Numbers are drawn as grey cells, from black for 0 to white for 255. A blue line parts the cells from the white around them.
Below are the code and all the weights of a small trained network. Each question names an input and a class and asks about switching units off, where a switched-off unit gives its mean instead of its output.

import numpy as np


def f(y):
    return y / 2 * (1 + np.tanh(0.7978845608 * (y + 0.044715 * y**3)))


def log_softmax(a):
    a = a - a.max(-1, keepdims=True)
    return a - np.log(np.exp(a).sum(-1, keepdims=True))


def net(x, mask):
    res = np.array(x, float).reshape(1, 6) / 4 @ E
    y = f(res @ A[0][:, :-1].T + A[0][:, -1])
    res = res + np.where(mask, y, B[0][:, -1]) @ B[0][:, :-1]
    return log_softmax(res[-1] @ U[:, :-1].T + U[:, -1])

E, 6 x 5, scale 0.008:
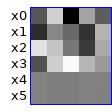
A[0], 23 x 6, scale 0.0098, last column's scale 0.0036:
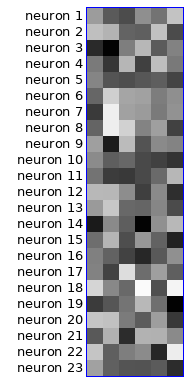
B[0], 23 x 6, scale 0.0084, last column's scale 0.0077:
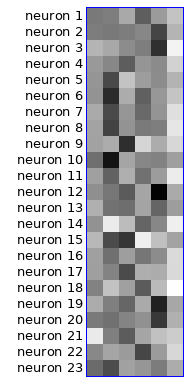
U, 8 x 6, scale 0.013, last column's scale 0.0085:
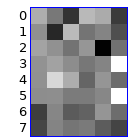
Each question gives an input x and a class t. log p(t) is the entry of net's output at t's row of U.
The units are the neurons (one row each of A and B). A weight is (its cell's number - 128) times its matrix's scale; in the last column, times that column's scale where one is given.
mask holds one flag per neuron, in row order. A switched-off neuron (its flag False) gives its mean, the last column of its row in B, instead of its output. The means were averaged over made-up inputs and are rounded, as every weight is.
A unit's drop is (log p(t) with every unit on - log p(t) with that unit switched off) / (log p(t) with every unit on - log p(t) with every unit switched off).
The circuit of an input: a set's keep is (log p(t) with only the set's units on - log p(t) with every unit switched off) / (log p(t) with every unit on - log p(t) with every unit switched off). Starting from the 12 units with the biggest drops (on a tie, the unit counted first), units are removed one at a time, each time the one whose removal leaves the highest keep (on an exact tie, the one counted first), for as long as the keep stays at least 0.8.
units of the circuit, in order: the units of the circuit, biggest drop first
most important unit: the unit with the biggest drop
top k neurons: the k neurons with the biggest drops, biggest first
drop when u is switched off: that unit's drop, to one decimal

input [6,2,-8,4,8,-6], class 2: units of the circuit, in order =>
(neuron 19)
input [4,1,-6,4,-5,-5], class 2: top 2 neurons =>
(neuron 19; neuron 3)
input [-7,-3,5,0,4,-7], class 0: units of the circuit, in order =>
(neuron 9; neuron 17)
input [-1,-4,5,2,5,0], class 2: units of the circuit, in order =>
(neuron 12; neuron 20)
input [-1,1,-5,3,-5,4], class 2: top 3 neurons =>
(neuron 3; neuron 18; neuron 19)
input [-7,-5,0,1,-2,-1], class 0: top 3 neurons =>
(neuron 9; neuron 17; neuron 14)
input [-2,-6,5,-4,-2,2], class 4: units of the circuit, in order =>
(neuron 18; neuron 22)
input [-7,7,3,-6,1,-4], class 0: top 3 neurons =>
(neuron 9; neuron 4; neuron 17)
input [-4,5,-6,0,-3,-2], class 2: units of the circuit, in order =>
(neuron 3; neuron 19)
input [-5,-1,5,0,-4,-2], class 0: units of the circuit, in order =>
(neuron 9; neuron 14)
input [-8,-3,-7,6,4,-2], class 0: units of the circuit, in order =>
(neuron 17; neuron 9)
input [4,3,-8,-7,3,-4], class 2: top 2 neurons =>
(neuron 3; neuron 19)
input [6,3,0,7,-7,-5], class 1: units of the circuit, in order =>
(neuron 6; neuron 7)
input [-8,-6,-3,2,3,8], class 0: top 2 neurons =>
(neuron 9; neuron 17)
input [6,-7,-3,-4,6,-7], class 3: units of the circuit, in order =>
(neuron 18)
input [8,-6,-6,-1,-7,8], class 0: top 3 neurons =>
(neuron 15; neuron 21; neuron 14)
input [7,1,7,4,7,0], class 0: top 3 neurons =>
(neuron 21; neuron 15; neuron 3)
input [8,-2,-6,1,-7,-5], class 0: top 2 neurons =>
(neuron 15; neuron 21)
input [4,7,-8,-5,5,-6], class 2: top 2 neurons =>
(neuron 3; neuron 19)
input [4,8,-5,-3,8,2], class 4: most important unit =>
neuron 14
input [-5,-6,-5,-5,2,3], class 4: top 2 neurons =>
(neuron 22; neuron 18)
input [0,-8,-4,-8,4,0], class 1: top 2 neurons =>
(neuron 10; neuron 14)
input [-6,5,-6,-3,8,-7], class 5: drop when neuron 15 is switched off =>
0.3
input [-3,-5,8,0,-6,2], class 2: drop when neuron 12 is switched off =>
0.3
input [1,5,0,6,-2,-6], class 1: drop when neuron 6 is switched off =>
0.3
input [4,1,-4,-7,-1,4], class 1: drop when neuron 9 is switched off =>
0.1
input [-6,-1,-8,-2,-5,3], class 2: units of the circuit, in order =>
(neuron 3)
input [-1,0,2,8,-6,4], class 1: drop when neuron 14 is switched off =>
0.0
